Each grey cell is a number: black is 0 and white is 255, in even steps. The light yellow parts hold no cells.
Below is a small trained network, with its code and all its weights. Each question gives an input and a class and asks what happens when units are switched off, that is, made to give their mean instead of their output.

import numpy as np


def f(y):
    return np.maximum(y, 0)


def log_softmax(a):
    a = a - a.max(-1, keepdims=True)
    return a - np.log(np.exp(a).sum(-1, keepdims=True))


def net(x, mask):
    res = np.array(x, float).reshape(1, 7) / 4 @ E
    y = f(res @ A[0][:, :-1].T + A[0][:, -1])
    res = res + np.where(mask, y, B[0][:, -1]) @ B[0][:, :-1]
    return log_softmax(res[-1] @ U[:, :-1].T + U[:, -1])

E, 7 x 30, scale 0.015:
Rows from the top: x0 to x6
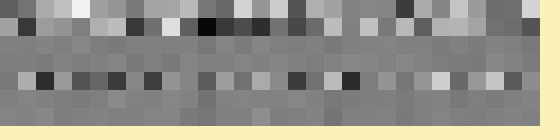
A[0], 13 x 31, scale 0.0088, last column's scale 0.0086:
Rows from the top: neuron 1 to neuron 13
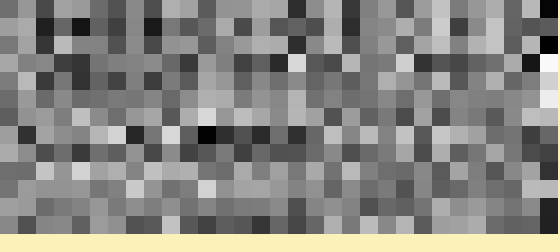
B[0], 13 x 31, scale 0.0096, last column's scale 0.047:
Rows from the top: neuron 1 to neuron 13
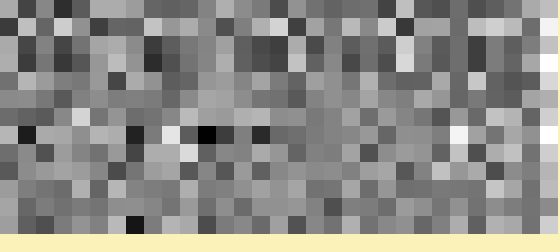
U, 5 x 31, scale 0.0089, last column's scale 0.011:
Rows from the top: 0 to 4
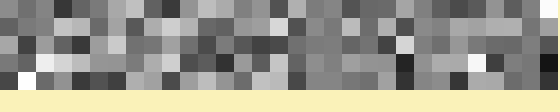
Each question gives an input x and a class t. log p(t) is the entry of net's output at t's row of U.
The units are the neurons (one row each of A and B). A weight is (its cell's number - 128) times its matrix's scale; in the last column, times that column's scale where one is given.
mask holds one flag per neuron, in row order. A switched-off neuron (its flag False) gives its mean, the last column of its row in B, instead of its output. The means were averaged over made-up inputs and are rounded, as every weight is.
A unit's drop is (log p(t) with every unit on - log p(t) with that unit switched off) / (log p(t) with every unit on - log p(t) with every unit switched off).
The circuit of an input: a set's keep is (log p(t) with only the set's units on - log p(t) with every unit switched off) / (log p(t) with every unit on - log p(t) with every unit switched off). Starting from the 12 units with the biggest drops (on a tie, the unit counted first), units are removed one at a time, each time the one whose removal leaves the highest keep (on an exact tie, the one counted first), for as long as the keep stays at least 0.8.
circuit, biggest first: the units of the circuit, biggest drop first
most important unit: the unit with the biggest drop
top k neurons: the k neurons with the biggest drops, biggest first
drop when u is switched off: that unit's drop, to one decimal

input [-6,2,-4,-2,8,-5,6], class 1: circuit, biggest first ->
[neuron 2]
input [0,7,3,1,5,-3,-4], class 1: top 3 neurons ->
[neuron 4; neuron 2; neuron 13]
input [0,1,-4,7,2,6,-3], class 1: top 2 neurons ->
[neuron 4; neuron 8]
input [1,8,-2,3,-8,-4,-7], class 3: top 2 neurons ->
[neuron 10; neuron 3]
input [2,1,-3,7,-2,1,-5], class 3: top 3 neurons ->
[neuron 4; neuron 9; neuron 2]
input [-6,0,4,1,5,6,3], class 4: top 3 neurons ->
[neuron 8; neuron 5; neuron 2]
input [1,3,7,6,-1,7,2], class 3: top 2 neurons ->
[neuron 4; neuron 3]
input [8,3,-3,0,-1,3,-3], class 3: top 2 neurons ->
[neuron 4; neuron 10]
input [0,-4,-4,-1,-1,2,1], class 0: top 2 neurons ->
[neuron 2; neuron 8]
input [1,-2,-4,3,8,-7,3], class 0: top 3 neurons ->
[neuron 3; neuron 1; neuron 8]
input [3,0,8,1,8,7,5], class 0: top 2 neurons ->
[neuron 8; neuron 3]
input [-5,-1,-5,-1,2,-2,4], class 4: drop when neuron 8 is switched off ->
0.3
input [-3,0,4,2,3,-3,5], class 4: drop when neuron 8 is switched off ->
0.5
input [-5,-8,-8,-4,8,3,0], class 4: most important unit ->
neuron 2
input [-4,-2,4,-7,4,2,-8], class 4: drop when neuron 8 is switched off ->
0.2
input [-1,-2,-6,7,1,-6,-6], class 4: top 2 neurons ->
[neuron 8; neuron 4]
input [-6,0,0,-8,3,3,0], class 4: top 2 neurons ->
[neuron 8; neuron 5]
